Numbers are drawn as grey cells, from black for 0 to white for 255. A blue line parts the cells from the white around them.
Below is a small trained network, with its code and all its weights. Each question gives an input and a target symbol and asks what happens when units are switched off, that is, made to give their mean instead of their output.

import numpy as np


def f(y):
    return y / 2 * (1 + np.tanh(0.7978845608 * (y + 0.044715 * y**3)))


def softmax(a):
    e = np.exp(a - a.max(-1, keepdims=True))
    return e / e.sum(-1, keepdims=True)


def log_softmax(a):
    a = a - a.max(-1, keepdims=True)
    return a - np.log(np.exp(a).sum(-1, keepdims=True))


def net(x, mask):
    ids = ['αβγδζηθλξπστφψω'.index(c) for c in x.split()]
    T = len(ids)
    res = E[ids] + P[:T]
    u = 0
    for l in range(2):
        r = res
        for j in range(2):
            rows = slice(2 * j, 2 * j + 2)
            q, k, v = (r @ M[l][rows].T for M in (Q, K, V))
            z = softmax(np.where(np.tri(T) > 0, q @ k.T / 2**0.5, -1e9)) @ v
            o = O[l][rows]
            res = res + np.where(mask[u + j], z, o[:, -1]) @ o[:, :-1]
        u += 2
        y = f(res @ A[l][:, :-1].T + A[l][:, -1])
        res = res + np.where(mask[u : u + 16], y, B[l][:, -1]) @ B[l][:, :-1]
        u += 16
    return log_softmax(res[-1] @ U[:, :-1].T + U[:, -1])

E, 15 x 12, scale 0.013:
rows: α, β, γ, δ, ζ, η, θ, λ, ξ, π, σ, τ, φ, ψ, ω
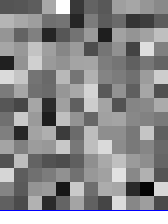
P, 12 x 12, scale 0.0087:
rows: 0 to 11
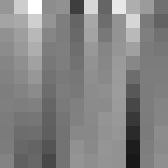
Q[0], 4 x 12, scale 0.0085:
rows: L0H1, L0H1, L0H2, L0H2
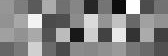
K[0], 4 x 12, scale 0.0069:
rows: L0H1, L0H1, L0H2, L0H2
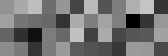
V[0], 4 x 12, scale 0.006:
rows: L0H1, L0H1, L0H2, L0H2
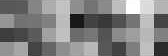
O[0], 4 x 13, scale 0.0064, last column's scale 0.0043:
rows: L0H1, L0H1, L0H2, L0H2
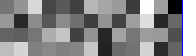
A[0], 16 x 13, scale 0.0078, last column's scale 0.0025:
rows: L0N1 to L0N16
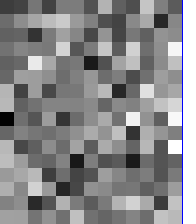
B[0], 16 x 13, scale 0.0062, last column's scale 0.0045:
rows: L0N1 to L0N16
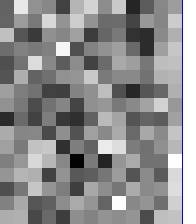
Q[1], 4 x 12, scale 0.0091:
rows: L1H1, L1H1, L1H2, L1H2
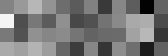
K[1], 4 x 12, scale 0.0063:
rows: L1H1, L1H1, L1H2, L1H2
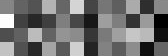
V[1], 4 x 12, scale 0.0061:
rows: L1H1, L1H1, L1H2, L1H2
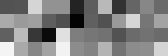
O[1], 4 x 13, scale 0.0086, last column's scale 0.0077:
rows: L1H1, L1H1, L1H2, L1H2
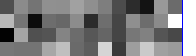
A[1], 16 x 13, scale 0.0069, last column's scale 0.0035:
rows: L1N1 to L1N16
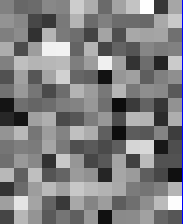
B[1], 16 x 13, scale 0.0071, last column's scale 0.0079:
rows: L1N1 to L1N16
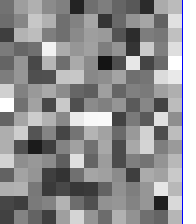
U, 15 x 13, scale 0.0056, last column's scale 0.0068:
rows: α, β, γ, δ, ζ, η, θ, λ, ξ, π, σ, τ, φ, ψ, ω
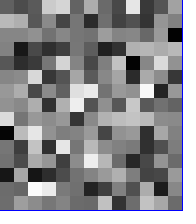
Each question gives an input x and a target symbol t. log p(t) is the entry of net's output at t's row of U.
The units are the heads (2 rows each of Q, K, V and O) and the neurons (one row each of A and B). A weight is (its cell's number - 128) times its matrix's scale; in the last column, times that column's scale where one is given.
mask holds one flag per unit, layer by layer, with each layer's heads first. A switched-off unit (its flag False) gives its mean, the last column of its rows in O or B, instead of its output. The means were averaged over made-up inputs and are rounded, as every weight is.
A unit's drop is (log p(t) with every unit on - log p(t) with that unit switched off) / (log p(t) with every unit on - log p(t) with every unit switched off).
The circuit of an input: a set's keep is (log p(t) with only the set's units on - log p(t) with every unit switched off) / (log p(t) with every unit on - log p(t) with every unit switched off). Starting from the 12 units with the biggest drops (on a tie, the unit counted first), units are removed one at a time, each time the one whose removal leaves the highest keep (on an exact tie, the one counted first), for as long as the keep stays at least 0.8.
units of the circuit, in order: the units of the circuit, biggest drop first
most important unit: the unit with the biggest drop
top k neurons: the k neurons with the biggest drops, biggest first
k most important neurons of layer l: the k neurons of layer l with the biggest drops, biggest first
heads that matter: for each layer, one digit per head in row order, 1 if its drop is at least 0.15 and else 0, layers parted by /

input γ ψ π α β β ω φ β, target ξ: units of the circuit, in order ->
(L0H1, L1H1, L1H2)
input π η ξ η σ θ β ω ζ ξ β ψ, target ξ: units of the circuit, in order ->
(L1H1, L0H1, L0N16)
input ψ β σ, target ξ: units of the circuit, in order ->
(L0H1, L1H2, L1H1)
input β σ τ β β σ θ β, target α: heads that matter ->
00 / 11
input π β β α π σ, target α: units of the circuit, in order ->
(L1N5, L0N4, L1N13)
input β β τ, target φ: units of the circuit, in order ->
(L0N9)
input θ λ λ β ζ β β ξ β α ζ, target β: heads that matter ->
10 / 10
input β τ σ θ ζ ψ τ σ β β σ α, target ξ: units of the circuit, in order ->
(L1H1, L0H1, L0N1, L0N16)
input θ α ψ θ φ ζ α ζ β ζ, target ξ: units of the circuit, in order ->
(L0H1, L1H1, L1H2, L0N16)
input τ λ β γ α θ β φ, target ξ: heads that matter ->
00 / 10
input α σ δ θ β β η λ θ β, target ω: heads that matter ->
10 / 01
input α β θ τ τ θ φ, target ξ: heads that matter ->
01 / 10
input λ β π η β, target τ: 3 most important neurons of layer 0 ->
(L0N12, L0N9, L0N11)
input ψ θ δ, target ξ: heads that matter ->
10 / 01
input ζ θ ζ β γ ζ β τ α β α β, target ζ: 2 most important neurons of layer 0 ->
(L0N3, L0N12)
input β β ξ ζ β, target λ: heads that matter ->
10 / 01
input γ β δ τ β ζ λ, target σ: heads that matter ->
00 / 01
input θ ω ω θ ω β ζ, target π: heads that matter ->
00 / 10
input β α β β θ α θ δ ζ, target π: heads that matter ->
10 / 10
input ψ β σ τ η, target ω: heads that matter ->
00 / 01
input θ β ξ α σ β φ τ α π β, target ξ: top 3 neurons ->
(L0N12, L0N11, L0N15)
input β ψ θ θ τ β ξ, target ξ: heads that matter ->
10 / 11
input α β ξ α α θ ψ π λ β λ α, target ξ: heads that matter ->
10 / 10
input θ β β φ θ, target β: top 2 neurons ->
(L1N1, L0N15)
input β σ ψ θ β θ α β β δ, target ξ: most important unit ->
L0H1
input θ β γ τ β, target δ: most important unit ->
L0N12
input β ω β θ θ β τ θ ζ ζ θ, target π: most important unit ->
L1H1
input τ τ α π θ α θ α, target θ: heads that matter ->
11 / 00
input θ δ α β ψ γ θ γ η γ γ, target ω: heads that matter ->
11 / 01
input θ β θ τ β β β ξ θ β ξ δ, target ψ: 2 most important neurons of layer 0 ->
(L0N11, L0N4)
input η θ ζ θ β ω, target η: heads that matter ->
00 / 01
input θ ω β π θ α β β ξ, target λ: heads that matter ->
00 / 00
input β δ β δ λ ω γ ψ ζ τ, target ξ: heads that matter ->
10 / 10
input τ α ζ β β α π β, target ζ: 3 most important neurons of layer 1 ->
(L1N4, L1N6, L1N2)
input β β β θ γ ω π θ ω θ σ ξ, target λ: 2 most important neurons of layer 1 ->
(L1N12, L1N4)
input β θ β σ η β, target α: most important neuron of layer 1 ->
(L1N5)
